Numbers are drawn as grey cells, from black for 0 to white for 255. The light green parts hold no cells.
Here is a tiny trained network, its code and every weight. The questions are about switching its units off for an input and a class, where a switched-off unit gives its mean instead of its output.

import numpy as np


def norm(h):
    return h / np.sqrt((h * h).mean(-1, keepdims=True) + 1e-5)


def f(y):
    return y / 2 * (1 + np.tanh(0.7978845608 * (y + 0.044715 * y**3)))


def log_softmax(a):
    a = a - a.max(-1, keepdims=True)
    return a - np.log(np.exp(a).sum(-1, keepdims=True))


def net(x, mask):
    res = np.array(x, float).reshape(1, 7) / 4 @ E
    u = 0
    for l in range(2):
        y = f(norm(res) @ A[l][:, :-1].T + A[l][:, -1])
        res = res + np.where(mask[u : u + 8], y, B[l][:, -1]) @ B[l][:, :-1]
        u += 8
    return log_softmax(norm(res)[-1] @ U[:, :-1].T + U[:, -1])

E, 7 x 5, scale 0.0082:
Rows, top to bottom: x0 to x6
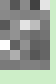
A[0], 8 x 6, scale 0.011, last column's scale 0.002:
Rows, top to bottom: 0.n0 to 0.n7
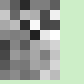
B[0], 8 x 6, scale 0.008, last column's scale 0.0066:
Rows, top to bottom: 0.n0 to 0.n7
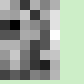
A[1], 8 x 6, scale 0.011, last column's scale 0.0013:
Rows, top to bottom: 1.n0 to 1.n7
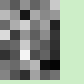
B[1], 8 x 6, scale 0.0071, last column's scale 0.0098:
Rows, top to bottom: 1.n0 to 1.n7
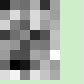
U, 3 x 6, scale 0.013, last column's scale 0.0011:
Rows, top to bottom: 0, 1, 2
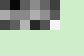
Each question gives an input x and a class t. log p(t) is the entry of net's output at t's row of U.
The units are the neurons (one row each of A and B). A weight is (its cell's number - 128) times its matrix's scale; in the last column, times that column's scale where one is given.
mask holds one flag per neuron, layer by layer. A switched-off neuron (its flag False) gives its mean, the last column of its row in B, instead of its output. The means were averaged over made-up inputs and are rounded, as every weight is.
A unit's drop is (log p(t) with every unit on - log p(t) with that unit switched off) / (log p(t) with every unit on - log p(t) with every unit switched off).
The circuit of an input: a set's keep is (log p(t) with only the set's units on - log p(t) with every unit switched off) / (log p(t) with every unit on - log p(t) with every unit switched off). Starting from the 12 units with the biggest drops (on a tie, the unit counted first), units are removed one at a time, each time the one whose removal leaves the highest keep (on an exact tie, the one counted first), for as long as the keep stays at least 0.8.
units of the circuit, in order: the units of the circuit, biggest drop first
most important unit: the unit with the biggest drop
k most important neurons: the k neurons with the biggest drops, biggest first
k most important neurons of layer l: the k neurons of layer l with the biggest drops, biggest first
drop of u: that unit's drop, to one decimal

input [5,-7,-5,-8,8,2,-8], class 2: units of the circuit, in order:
(1.n3 1.n5)
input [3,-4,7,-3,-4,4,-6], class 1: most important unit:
1.n2
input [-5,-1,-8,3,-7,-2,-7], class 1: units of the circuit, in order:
(0.n0 1.n7)
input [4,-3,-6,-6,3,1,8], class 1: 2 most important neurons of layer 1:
(1.n7 1.n1)
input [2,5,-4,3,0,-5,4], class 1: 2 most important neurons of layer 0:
(0.n0 0.n2)
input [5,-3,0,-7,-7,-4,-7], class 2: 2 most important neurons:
(0.n6 0.n4)
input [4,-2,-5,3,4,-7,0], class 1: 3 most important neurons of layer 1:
(1.n7 1.n1 1.n6)
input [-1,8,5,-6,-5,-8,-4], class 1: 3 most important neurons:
(1.n2 0.n5 1.n3)
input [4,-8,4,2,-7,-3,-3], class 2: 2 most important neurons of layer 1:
(1.n7 1.n1)
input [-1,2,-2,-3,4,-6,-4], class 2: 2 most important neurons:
(0.n1 1.n3)
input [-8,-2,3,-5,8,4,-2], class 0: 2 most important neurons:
(0.n2 1.n6)
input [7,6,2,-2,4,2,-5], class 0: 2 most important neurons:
(0.n3 1.n5)
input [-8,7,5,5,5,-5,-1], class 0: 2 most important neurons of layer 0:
(0.n2 0.n4)
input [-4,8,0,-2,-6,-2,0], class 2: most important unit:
0.n5
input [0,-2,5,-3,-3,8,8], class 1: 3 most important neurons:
(1.n2 1.n3 0.n7)
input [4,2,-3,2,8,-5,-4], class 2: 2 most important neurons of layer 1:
(1.n3 1.n5)
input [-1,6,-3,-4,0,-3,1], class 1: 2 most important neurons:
(0.n0 1.n7)
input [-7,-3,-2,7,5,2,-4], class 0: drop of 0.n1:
-0.1
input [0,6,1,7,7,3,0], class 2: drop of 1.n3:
0.2
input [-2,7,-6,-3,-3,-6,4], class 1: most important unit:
0.n0
